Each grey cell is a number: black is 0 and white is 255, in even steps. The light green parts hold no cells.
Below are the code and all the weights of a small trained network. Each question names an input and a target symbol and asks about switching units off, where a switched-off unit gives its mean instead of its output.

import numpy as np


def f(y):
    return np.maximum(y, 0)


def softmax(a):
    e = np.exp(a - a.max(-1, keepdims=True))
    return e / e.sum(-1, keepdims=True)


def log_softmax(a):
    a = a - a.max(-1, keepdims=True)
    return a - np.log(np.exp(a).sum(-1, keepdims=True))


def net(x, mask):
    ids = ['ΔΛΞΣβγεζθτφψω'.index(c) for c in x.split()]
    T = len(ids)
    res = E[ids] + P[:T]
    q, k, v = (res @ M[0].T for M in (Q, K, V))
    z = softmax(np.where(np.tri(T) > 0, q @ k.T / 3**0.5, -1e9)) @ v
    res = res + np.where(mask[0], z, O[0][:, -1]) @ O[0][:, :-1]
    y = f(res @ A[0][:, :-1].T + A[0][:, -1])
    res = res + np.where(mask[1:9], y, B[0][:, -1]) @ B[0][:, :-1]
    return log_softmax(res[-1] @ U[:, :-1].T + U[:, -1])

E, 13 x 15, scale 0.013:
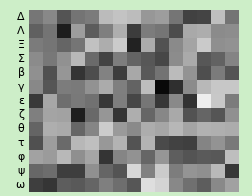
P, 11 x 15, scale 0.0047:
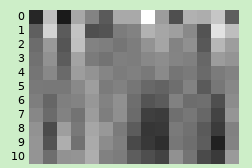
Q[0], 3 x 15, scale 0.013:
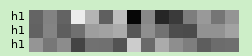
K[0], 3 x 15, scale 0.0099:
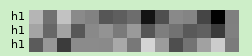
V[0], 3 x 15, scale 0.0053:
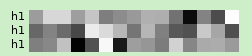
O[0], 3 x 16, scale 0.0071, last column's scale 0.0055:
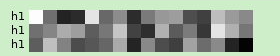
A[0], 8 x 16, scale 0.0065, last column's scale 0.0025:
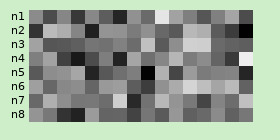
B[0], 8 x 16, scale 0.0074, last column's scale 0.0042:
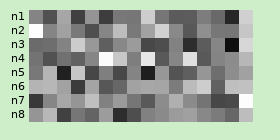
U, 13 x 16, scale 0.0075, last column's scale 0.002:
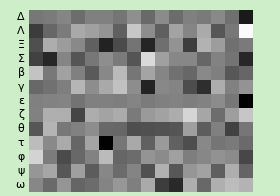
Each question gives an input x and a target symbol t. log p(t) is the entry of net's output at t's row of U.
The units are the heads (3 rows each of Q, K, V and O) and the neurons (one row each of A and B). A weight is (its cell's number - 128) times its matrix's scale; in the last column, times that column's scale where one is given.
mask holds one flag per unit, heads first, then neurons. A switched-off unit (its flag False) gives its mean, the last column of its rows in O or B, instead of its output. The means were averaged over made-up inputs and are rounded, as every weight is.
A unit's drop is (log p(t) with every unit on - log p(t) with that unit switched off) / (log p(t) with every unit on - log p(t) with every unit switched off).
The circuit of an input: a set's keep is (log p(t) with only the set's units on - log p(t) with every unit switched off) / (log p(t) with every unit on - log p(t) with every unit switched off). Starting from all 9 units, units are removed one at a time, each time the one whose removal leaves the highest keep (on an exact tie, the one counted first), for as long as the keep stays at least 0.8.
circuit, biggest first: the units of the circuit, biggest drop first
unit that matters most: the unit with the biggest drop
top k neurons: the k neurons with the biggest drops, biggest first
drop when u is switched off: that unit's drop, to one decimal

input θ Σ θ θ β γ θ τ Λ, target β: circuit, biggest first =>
(n2; h1)
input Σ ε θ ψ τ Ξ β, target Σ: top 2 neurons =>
(n4; n1)
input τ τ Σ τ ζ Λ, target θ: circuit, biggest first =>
(h1; n3)
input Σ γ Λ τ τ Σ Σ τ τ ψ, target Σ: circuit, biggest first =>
(n4)
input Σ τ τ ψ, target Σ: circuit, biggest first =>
(n1; n4)
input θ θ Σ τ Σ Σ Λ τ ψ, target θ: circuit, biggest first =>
(h1; n8)
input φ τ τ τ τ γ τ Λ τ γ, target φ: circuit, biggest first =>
(h1; n8)
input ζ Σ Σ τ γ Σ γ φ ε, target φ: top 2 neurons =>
(n8; n4)
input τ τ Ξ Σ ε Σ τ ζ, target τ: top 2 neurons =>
(n1; n6)
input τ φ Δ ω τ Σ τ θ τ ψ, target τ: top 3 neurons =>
(n1; n6; n4)
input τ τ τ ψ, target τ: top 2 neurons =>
(n1; n6)
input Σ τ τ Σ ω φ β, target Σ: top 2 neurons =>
(n1; n4)
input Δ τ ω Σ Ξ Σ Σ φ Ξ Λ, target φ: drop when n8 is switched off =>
0.3
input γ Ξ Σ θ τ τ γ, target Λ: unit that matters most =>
h1
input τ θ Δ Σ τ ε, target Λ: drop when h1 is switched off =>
1.0
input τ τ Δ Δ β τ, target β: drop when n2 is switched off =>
1.1
